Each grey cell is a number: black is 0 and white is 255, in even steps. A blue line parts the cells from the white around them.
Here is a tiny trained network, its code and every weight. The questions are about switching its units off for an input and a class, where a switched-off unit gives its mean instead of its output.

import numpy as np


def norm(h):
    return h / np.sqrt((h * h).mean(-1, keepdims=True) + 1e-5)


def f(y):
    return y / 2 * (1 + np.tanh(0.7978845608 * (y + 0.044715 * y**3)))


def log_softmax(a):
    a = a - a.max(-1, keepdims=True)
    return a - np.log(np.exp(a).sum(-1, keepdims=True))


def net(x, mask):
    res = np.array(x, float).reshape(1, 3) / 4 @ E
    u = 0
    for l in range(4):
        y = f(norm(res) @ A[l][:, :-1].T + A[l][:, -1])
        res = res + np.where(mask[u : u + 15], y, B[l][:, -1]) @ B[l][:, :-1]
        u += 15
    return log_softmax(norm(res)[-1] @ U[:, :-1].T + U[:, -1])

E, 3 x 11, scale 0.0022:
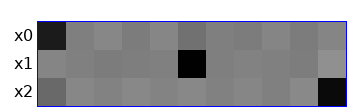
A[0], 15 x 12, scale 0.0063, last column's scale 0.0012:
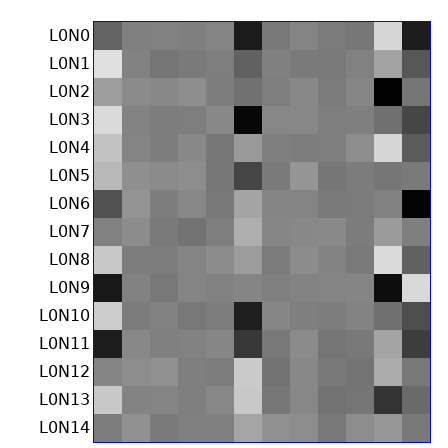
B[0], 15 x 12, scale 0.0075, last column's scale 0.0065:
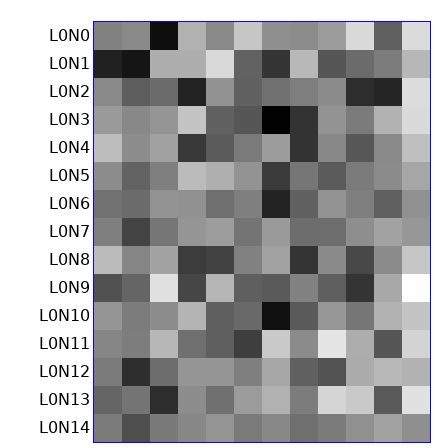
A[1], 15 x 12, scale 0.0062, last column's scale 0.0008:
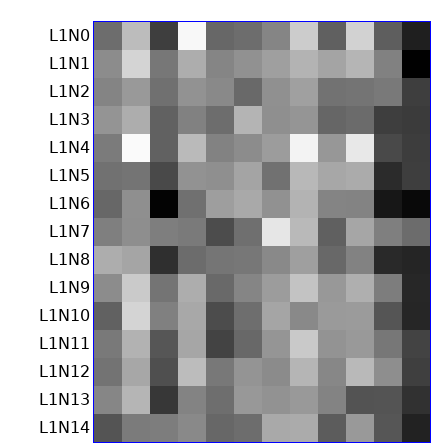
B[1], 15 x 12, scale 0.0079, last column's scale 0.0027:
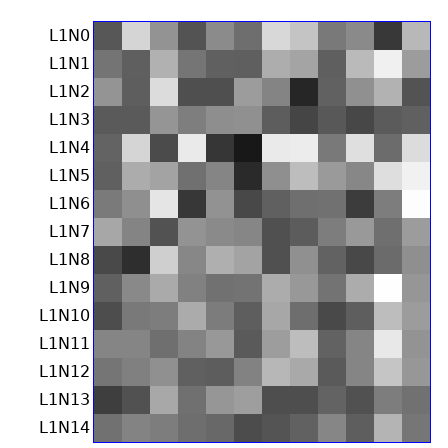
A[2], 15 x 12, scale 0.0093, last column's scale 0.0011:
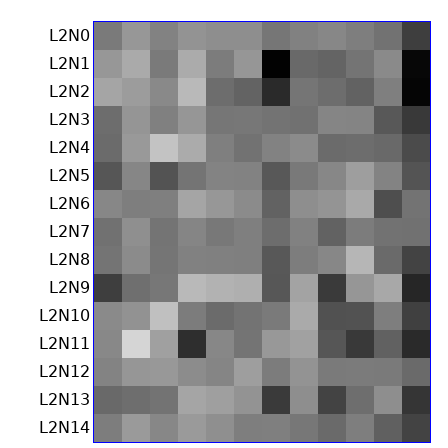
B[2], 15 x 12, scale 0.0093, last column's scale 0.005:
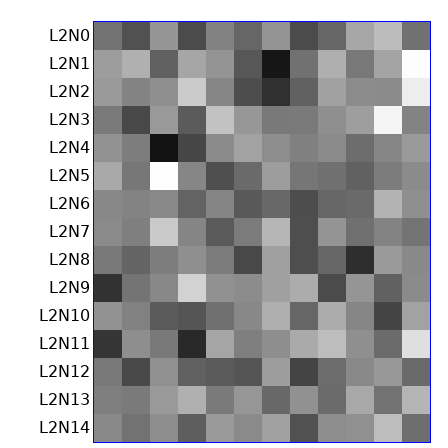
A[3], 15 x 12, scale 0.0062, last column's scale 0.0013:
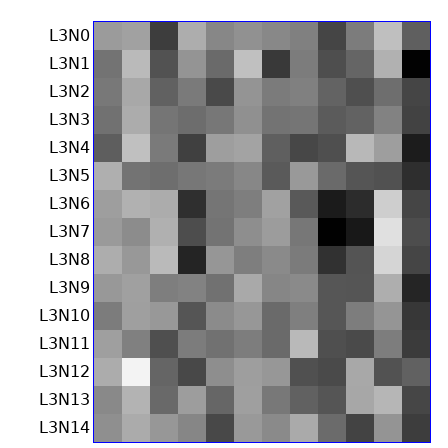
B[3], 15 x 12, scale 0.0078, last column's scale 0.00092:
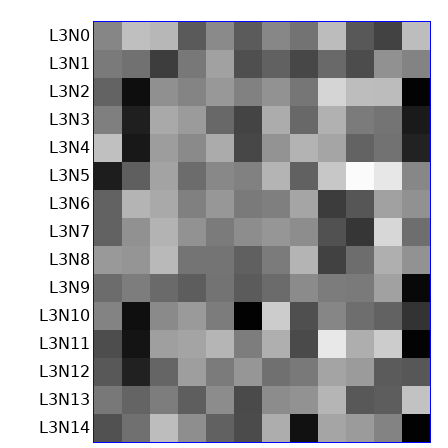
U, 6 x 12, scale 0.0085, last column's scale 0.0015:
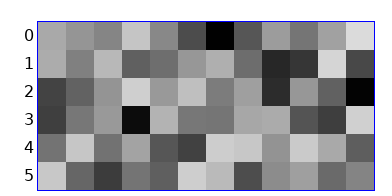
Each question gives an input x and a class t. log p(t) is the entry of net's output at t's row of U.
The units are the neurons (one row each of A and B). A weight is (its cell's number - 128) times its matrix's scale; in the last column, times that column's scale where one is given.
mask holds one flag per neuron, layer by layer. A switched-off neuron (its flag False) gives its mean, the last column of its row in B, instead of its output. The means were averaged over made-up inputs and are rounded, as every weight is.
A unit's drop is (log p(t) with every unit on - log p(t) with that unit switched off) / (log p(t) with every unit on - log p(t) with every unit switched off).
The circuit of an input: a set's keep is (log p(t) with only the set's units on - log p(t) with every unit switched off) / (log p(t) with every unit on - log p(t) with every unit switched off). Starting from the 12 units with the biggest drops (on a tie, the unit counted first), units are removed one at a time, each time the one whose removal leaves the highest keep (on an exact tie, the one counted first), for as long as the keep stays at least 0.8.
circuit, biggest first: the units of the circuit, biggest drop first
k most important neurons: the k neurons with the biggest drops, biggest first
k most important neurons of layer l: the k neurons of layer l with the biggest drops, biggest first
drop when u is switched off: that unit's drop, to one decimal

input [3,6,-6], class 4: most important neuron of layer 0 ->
(L0N0)
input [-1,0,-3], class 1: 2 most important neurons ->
(L0N8; L0N4)
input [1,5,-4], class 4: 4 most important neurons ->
(L0N0; L0N9; L0N2; L0N11)
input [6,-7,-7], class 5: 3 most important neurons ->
(L0N9; L1N6; L1N5)
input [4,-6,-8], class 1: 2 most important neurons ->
(L0N13; L0N0)
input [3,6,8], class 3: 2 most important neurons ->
(L0N9; L0N2)
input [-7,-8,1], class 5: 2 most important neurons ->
(L0N12; L2N11)
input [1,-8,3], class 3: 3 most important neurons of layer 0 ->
(L0N13; L0N3; L0N1)
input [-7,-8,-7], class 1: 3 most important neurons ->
(L0N8; L0N0; L0N4)
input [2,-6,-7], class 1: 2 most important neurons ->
(L0N13; L0N0)
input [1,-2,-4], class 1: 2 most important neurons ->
(L0N13; L0N8)
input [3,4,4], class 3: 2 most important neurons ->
(L0N9; L0N11)
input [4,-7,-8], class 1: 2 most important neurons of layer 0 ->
(L0N13; L0N0)
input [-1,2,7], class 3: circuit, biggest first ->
(L0N2)
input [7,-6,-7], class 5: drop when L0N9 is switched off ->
0.9
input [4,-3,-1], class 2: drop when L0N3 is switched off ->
0.2
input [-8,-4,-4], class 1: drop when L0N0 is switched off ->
0.8
